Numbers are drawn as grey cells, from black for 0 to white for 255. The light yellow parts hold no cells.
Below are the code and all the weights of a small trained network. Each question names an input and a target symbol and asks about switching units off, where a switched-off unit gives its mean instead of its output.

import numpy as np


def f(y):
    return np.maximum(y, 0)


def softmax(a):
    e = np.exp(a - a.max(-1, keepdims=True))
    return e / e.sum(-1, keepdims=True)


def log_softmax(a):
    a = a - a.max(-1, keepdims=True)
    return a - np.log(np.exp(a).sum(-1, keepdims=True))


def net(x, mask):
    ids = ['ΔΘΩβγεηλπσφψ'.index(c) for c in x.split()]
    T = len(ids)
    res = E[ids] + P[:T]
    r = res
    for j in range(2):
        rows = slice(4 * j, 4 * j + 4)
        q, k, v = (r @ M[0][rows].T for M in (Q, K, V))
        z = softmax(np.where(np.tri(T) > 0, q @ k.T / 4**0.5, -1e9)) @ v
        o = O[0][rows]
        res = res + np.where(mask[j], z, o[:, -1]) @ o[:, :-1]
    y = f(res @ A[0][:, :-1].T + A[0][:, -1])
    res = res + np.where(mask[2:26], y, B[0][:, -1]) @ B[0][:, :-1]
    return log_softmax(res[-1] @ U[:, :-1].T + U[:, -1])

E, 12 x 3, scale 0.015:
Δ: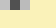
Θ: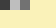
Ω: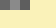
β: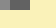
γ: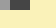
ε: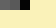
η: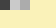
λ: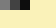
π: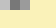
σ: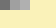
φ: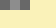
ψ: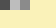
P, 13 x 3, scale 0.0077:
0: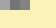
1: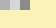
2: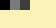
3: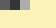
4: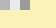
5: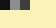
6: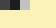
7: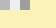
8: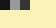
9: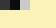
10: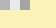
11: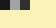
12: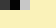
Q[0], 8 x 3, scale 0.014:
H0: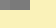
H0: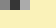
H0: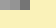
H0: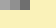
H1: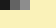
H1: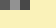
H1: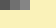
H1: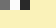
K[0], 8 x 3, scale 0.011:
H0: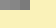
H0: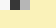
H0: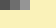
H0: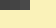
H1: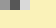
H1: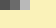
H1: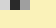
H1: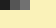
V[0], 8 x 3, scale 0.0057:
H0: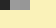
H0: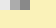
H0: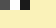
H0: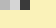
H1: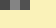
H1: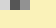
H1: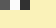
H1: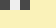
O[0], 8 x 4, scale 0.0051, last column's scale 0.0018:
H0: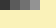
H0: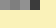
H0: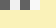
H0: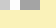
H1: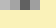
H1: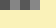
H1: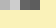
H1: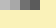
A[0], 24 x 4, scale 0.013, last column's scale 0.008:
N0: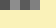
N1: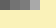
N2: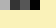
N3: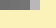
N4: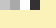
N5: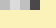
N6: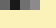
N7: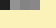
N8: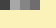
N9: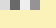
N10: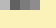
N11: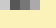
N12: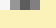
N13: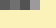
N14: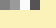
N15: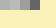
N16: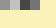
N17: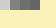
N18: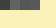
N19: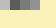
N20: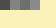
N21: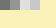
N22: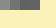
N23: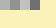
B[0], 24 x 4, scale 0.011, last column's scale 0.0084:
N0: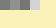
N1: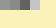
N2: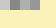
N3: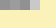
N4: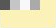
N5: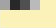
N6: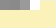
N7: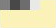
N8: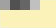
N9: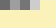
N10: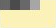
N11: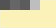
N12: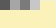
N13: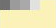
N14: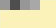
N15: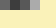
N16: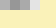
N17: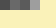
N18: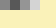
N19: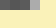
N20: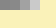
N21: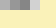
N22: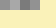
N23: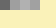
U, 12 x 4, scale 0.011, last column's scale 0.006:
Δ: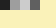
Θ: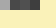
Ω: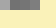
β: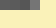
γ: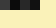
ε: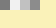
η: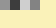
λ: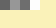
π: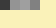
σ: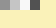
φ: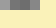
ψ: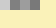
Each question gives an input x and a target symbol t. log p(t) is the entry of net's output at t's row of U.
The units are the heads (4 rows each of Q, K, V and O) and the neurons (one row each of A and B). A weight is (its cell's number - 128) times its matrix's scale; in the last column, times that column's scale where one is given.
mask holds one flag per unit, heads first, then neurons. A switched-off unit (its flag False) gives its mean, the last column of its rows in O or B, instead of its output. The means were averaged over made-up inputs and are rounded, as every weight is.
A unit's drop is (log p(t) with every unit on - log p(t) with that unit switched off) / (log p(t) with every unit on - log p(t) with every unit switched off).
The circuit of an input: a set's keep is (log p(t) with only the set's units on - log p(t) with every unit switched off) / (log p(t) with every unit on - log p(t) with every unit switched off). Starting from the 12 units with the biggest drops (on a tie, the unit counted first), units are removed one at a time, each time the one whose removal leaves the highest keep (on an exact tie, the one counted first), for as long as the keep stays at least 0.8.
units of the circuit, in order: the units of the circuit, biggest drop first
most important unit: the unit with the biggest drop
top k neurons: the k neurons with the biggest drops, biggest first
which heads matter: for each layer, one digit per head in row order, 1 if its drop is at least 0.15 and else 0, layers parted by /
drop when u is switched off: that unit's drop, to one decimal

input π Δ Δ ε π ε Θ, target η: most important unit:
H1
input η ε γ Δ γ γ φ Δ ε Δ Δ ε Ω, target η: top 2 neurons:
(N6, N18)
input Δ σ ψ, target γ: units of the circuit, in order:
(N7, H1)
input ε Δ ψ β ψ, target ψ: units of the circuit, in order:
(N5, H1)
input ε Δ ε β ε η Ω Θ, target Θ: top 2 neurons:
(N5, N15)
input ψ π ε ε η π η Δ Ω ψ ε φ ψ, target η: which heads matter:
01
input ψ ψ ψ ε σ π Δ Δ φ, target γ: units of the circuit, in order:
(H1, N7)
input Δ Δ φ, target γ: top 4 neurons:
(N7, N16, N4, N8)
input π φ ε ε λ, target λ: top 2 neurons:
(N12, N17)
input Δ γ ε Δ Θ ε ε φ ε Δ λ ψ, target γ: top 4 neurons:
(N7, N8, N4, N6)
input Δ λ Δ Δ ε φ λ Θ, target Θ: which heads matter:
00
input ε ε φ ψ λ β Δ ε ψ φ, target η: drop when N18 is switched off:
0.2
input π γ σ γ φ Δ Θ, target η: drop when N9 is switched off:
0.2
